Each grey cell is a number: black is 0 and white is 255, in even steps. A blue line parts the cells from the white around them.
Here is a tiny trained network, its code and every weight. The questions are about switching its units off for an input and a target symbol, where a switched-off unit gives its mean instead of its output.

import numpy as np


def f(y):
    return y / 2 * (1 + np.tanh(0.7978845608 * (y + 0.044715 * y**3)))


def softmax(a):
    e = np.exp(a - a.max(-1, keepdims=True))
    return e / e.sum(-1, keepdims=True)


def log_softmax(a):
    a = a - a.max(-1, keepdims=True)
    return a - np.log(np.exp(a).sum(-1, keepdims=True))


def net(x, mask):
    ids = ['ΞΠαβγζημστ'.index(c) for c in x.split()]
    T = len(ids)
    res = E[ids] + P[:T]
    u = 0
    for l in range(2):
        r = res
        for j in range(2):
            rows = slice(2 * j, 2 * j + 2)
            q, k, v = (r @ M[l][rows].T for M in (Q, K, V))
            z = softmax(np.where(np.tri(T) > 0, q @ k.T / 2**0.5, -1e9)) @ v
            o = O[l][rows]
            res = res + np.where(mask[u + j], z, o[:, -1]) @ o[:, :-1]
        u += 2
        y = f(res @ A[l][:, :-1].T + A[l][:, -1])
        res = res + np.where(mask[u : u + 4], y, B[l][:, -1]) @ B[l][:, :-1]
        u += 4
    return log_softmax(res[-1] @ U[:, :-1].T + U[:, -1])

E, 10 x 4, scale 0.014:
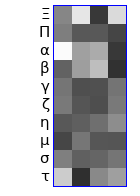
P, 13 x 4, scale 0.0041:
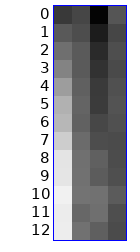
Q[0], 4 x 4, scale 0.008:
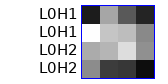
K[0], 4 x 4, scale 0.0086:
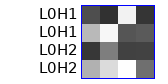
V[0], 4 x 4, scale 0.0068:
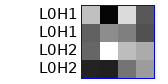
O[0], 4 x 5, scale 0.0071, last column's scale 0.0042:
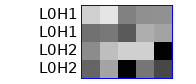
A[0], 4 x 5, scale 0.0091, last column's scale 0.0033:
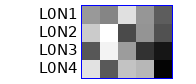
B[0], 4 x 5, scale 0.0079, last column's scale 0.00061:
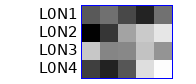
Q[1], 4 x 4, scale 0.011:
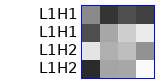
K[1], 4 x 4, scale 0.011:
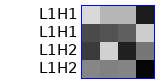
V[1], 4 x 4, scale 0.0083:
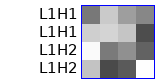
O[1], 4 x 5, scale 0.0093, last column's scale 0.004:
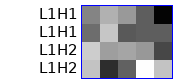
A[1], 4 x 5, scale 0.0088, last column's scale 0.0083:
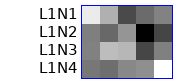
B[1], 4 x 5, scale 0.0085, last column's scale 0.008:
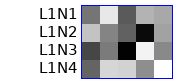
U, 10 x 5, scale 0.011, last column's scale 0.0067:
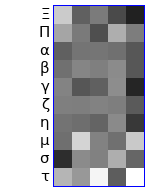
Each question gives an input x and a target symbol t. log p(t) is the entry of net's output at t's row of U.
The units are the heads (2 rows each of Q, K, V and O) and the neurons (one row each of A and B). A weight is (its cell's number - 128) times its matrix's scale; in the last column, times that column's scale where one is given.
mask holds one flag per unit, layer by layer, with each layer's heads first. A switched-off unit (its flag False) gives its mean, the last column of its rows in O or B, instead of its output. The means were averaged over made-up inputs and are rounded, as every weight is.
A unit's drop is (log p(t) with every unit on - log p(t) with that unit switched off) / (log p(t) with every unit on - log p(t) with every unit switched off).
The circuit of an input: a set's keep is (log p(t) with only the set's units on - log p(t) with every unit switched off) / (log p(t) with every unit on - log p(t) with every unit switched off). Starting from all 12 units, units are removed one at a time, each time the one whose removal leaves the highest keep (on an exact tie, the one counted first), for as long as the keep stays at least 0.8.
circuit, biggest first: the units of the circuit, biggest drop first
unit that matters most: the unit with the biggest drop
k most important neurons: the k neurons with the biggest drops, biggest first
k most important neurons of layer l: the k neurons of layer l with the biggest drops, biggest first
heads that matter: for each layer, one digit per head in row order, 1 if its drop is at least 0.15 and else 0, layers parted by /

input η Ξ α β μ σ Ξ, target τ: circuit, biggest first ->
[L1H2, L1H1, L0N2, L0H1]
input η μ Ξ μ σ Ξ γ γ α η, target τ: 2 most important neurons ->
[L1N3, L1N1]
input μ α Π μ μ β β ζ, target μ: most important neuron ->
[L0N2]
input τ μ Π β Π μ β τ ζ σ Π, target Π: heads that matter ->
00 / 01
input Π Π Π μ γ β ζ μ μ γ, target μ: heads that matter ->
00 / 11
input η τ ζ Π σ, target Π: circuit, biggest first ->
[L1H2, L0H2]
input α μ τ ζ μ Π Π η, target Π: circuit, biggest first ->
[L1H2, L0N4, L0H2]
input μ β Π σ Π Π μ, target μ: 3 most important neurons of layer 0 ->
[L0N2, L0N4, L0N3]
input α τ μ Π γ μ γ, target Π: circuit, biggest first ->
[L1H2, L0N4]
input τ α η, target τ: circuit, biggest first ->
[L0H2, L1H2]
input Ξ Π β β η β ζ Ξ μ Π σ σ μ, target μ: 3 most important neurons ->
[L0N4, L0N3, L0N2]
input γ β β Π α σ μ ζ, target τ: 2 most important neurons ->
[L1N3, L0N1]
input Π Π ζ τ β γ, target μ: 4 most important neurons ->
[L1N1, L0N4, L0N2, L0N3]
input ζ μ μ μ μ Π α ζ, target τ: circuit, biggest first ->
[L0H2, L1N3]
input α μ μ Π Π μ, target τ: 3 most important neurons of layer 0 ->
[L0N4, L0N2, L0N1]
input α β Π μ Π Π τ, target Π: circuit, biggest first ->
[L0N4, L1H2]
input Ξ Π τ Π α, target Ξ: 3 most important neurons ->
[L1N2, L0N2, L0N3]
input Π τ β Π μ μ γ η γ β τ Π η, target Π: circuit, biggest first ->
[L1H2, L0N4]
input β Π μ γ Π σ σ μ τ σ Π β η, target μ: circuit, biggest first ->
[L1H1, L0N2, L0N4]
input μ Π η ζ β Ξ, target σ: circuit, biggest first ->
[L0N2]
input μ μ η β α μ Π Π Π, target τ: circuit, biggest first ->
[L0H2]
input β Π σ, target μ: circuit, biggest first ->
[L1H1, L1H2, L0N4, L0H2]
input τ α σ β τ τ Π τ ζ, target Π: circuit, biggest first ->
[L1H2, L0N4]
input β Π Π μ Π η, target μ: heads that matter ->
01 / 11
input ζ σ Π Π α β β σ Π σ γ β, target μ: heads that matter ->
00 / 10
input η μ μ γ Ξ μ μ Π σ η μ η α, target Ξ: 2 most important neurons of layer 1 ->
[L1N2, L1N3]
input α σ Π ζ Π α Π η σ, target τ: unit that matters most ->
L0N4
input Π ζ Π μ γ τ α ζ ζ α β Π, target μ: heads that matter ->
10 / 10
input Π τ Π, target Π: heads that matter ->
10 / 01
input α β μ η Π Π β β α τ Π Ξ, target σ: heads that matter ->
01 / 00
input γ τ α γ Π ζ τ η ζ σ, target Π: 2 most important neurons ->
[L0N4, L1N1]
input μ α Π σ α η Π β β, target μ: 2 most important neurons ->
[L1N3, L1N2]
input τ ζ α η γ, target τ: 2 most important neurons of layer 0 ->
[L0N4, L0N2]
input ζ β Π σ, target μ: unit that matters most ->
L1H1
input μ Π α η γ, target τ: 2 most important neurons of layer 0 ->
[L0N2, L0N4]
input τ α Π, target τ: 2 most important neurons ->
[L0N4, L1N3]
